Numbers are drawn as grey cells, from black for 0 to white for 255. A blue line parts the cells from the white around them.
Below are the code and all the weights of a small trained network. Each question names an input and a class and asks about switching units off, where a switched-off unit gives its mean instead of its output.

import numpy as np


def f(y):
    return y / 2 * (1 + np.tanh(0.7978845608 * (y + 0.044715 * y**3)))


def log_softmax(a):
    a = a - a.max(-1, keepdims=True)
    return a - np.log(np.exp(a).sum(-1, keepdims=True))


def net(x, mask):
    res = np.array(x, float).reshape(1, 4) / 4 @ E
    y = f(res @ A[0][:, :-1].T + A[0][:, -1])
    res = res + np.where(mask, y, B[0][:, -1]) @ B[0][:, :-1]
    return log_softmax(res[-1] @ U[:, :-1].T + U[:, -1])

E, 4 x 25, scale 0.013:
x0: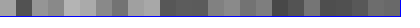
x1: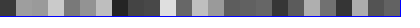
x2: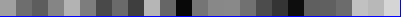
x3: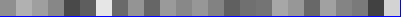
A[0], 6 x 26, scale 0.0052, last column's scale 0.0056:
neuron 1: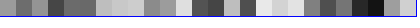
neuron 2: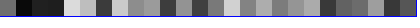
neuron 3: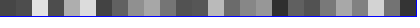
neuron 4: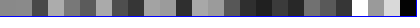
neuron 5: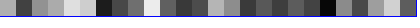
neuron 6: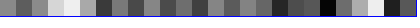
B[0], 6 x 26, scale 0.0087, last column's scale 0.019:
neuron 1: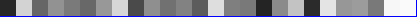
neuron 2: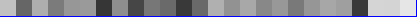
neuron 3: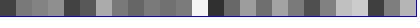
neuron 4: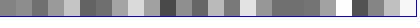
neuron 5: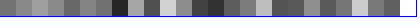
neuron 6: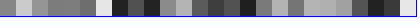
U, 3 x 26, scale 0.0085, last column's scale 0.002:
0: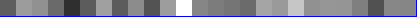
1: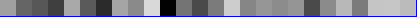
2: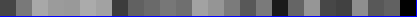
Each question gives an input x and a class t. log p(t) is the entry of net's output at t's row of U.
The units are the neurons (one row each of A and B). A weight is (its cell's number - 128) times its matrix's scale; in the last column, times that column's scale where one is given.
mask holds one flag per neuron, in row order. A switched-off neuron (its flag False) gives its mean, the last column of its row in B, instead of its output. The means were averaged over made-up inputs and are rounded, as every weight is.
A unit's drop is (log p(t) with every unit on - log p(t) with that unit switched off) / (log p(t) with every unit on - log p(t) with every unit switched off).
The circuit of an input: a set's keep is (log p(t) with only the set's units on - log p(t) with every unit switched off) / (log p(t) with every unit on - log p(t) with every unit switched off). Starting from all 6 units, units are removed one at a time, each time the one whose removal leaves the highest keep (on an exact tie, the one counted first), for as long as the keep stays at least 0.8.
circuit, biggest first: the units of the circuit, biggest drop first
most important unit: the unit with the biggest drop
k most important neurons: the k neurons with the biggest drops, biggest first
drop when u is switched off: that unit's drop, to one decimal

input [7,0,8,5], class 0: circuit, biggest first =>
(neuron 4; neuron 6; neuron 5)
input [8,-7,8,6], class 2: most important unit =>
neuron 5
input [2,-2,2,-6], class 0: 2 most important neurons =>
(neuron 6; neuron 3)
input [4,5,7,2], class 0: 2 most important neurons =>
(neuron 4; neuron 6)
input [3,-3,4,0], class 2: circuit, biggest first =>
(neuron 1; neuron 5)
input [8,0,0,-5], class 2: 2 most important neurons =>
(neuron 1; neuron 4)
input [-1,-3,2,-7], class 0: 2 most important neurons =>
(neuron 6; neuron 4)
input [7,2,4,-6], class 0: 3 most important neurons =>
(neuron 6; neuron 3; neuron 4)
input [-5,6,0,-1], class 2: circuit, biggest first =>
(neuron 1; neuron 6)
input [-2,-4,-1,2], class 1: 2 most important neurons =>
(neuron 6; neuron 5)
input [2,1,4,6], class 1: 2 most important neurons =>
(neuron 6; neuron 4)
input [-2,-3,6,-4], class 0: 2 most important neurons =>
(neuron 6; neuron 5)
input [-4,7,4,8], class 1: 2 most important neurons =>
(neuron 4; neuron 6)
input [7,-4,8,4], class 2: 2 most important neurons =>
(neuron 5; neuron 1)
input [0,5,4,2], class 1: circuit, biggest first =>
(neuron 4)
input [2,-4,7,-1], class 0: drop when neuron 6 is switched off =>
0.4
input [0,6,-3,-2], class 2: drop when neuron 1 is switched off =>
0.2
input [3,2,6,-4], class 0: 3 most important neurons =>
(neuron 6; neuron 4; neuron 3)
